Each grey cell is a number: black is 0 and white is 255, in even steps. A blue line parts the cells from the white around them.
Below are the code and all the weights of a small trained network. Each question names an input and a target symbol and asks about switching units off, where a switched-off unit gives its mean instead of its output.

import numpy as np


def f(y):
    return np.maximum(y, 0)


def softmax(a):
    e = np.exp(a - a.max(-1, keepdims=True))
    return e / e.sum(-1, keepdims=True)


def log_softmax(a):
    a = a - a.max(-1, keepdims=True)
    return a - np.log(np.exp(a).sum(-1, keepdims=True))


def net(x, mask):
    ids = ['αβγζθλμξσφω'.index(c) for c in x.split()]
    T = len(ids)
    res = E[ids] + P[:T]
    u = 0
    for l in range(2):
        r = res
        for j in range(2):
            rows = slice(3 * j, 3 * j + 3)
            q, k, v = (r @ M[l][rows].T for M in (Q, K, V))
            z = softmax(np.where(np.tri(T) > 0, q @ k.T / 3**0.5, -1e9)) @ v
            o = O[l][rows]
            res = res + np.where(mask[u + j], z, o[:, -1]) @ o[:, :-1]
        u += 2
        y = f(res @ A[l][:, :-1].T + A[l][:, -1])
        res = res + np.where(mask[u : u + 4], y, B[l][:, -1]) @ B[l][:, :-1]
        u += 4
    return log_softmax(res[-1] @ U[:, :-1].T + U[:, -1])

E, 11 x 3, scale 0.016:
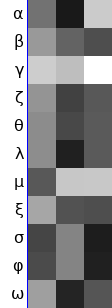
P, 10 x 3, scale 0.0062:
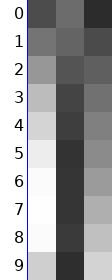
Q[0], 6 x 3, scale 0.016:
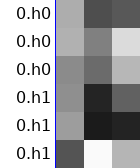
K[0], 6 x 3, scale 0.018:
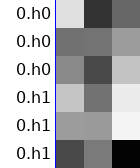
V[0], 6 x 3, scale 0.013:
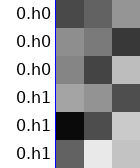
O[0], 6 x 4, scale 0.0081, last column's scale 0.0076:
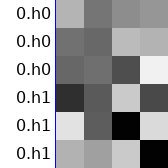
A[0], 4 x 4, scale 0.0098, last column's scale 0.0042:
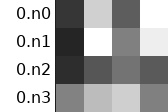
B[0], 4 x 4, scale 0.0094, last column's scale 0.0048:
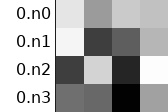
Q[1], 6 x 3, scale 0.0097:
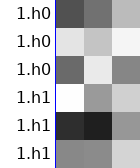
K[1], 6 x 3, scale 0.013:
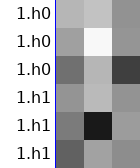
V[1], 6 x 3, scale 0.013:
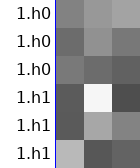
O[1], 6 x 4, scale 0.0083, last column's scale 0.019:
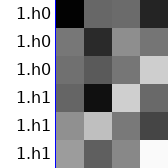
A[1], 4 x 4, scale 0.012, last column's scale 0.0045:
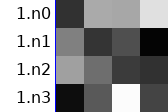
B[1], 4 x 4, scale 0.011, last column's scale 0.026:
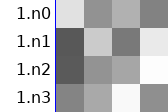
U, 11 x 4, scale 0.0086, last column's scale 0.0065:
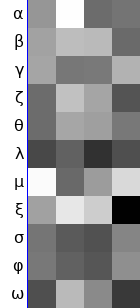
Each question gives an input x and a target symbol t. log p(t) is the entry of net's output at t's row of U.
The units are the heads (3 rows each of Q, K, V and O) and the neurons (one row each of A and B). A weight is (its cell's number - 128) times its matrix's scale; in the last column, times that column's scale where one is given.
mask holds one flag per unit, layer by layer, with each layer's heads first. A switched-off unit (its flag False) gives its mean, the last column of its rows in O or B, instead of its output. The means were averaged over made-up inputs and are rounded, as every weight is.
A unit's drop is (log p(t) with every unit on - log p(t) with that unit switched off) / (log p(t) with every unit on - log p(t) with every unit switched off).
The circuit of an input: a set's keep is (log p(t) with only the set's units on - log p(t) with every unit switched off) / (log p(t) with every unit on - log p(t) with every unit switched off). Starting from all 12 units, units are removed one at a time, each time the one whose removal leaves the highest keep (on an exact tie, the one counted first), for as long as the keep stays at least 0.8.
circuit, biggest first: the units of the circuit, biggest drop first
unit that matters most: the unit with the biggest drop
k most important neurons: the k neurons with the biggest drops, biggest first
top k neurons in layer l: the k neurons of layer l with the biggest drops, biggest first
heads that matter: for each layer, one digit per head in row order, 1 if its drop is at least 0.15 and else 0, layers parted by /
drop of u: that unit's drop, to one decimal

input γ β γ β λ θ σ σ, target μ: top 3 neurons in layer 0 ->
(0.n3; 0.n1; 0.n2)
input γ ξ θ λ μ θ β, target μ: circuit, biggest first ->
(1.n1; 0.h1)
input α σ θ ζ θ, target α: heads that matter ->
01 / 00
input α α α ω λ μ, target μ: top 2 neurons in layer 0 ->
(0.n0; 0.n1)
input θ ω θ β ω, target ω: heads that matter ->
01 / 01
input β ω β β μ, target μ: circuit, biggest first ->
(0.n0; 1.n1)
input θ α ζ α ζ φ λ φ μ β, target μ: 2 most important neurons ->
(1.n1; 1.n2)
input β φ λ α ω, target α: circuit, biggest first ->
(1.n1; 0.h1)
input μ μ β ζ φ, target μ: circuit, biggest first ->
(0.h1; 1.n1)
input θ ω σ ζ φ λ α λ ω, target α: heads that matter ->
01 / 01
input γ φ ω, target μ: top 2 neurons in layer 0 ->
(0.n3; 0.n2)
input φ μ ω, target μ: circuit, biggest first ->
(0.h1)
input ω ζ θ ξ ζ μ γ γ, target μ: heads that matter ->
10 / 00
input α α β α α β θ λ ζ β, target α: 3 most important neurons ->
(1.n1; 1.n2; 0.n2)
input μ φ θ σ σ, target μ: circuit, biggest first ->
(0.h1; 1.n1)
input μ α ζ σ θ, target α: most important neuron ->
(1.n1)
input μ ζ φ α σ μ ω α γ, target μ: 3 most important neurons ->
(1.n1; 1.n2; 0.n3)
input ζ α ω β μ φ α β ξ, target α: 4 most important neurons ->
(1.n1; 1.n2; 0.n2; 0.n0)
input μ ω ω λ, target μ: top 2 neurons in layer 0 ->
(0.n2; 0.n3)
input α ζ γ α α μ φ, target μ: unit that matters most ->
1.n1
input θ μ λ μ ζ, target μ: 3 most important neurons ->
(1.n1; 0.n2; 1.n2)
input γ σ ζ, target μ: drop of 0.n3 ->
0.6
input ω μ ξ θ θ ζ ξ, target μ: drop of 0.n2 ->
0.2
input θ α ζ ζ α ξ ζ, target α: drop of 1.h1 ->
0.2
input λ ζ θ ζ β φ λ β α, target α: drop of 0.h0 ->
0.1
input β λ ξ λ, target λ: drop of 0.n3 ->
-0.1
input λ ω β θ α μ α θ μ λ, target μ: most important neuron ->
(0.n2)
